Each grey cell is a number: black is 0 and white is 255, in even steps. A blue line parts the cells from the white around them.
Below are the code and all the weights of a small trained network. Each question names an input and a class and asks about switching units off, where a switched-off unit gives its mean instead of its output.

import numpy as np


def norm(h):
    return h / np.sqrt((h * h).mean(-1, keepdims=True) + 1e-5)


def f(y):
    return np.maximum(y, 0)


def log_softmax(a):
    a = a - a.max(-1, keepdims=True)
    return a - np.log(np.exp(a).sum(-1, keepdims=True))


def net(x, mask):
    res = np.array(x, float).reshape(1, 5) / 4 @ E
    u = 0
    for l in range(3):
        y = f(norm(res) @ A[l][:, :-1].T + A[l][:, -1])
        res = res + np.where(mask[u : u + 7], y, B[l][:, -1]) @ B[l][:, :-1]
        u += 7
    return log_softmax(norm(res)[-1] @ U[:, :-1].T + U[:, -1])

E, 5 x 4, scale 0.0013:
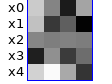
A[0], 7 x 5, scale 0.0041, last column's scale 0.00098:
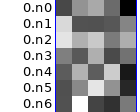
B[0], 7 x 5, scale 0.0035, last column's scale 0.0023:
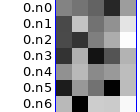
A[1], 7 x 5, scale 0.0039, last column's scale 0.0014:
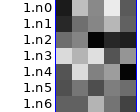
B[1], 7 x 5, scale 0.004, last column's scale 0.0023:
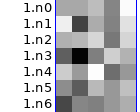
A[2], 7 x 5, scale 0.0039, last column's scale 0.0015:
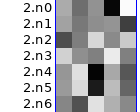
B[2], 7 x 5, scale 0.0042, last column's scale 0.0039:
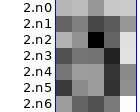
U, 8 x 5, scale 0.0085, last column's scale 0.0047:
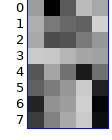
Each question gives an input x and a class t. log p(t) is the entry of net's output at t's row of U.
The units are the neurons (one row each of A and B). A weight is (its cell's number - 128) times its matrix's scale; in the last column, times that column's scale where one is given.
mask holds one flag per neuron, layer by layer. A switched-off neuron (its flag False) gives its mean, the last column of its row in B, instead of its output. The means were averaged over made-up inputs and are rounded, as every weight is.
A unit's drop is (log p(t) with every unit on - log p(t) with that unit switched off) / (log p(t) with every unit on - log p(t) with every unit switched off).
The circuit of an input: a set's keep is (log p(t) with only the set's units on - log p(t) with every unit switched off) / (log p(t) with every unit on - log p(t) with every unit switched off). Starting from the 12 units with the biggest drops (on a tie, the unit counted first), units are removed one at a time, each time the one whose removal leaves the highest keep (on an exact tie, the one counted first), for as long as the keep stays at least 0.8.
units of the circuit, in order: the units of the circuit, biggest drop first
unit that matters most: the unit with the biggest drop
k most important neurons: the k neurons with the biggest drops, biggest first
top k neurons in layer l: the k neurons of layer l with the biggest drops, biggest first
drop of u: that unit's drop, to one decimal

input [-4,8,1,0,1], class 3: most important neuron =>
2.n0
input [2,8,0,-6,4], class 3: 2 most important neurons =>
0.n6, 0.n3
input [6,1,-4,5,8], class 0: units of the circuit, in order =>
0.n6, 1.n3
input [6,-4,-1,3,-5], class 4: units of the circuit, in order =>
0.n6, 0.n2, 2.n5
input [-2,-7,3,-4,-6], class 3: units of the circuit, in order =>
1.n0, 0.n2
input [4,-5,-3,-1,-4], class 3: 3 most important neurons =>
1.n0, 0.n6, 0.n4
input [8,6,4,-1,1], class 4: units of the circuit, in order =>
0.n1, 1.n1, 2.n5
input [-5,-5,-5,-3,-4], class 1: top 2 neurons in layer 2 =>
2.n2, 2.n6
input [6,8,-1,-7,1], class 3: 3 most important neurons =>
0.n6, 0.n1, 2.n0
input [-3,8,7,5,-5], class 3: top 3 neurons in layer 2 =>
2.n0, 2.n3, 2.n6
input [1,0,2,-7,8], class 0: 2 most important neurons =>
1.n3, 0.n2
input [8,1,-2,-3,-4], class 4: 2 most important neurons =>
0.n6, 0.n2
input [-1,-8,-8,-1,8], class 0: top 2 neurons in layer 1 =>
1.n3, 1.n2
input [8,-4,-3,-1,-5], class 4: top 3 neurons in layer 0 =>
0.n6, 0.n2, 0.n4
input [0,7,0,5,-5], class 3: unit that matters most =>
1.n2
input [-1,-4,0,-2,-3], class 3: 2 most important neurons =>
0.n6, 1.n0
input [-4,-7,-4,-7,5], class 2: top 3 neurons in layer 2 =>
2.n2, 2.n6, 2.n0
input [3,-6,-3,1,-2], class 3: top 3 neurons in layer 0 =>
0.n4, 0.n6, 0.n2
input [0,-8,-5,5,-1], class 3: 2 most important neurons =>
1.n0, 0.n4
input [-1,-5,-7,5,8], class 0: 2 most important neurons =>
0.n6, 1.n3
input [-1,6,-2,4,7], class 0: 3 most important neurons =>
0.n6, 1.n3, 0.n5
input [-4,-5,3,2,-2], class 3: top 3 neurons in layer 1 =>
1.n4, 1.n0, 1.n1
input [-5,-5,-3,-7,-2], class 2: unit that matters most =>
2.n2
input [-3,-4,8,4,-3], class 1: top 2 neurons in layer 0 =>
0.n1, 0.n3
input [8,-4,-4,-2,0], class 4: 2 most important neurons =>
2.n3, 2.n5
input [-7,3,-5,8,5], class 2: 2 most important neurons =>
0.n6, 2.n3
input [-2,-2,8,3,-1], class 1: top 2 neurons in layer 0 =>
0.n2, 0.n1
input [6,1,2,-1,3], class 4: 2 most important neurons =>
0.n1, 1.n1
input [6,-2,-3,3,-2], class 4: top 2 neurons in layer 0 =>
0.n2, 0.n5
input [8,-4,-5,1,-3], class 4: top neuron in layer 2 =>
2.n3
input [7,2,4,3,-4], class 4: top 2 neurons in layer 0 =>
0.n6, 0.n2
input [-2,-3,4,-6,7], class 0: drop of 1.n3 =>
0.3
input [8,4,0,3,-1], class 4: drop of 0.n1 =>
0.2
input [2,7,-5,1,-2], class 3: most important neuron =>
1.n2
